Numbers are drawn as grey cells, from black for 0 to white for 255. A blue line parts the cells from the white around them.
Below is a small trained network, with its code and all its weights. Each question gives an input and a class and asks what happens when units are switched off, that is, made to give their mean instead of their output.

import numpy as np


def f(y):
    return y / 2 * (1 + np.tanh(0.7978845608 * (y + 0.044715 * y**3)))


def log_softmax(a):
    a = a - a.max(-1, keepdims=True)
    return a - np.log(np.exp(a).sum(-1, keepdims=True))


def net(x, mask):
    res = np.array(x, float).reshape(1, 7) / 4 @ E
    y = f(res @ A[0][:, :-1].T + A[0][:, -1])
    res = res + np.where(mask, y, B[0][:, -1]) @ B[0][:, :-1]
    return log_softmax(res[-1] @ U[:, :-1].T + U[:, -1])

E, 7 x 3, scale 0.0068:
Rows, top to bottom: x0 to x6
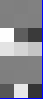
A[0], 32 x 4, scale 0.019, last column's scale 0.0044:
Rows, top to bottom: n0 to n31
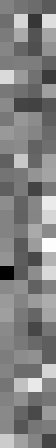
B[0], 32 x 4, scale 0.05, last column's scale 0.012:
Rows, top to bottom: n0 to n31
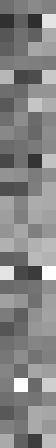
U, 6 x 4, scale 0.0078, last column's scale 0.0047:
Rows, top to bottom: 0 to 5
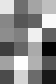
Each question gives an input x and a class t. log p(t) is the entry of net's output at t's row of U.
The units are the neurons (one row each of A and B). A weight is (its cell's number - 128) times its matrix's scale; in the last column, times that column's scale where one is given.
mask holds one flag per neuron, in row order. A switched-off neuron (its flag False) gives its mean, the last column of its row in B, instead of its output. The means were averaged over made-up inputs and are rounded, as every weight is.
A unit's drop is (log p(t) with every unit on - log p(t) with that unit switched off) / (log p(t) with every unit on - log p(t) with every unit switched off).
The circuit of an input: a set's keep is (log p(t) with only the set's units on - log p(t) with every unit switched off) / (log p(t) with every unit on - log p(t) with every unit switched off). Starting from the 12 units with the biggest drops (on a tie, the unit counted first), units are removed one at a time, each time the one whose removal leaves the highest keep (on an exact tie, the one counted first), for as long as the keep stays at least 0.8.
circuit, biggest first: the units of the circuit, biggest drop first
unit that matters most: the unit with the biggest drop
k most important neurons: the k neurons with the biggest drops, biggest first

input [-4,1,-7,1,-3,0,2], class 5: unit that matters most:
n27
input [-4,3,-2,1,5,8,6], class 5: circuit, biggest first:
[n5, n19]
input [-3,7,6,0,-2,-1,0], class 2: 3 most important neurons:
[n19, n1, n11]
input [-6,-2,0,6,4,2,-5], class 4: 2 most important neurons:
[n27, n19]
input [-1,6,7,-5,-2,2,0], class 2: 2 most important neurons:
[n1, n11]
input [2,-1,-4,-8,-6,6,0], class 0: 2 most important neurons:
[n19, n1]
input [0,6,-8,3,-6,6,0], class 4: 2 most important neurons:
[n27, n1]
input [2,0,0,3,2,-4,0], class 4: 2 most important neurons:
[n19, n1]
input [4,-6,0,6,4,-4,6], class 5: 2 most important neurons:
[n19, n27]
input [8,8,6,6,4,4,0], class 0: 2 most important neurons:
[n1, n11]
